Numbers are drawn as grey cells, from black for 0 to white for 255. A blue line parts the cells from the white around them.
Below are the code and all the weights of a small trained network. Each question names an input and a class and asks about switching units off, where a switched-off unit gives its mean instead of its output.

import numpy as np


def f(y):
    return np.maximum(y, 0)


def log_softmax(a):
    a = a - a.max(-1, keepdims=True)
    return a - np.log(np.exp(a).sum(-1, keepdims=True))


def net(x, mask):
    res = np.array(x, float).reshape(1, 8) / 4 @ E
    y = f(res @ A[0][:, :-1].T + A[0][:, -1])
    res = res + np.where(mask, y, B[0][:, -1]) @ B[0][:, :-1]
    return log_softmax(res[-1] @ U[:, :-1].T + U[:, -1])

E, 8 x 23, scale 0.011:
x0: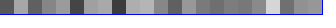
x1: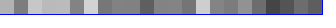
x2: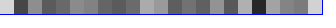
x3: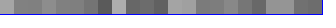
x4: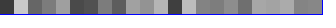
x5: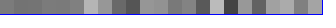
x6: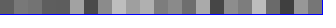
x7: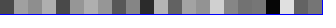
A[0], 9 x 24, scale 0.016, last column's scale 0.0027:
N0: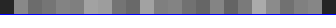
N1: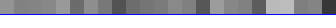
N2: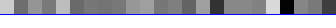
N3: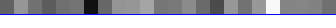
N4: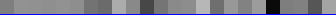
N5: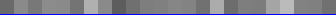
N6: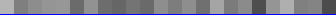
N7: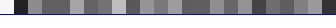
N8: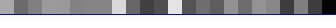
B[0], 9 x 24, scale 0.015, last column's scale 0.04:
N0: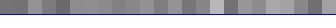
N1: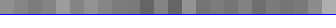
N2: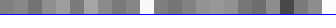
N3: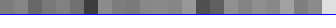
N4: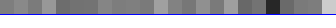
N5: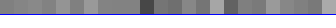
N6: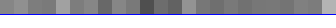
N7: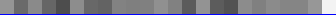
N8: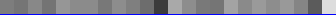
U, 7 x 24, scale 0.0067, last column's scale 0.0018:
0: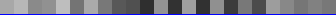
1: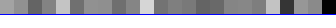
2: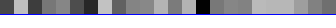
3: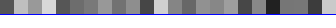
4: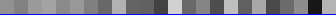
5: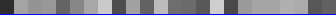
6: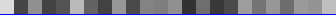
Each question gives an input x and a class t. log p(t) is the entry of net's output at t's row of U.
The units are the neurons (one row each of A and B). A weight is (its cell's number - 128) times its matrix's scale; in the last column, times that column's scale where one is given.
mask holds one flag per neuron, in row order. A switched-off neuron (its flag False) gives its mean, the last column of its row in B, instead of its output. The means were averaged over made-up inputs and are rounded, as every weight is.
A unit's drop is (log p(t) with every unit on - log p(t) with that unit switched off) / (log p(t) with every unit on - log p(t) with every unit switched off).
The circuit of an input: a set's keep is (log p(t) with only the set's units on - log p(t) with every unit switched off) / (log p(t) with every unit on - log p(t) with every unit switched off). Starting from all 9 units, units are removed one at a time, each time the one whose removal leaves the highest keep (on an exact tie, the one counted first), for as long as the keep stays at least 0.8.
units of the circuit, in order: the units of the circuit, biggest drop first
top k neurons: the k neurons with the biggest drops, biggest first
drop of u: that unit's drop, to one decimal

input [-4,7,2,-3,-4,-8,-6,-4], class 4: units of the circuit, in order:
[N8]
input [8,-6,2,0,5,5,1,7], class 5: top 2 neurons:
[N0; N5]
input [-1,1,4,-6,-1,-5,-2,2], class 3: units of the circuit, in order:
[N7; N2; N8]
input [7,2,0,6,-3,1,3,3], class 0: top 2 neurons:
[N2; N7]
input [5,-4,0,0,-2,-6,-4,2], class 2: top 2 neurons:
[N2; N7]
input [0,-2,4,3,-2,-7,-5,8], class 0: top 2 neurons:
[N6; N1]
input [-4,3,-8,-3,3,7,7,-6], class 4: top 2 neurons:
[N8; N4]
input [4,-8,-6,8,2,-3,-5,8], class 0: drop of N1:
0.1
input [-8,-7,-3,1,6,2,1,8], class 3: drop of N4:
0.0
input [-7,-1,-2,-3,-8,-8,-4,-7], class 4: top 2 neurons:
[N8; N4]
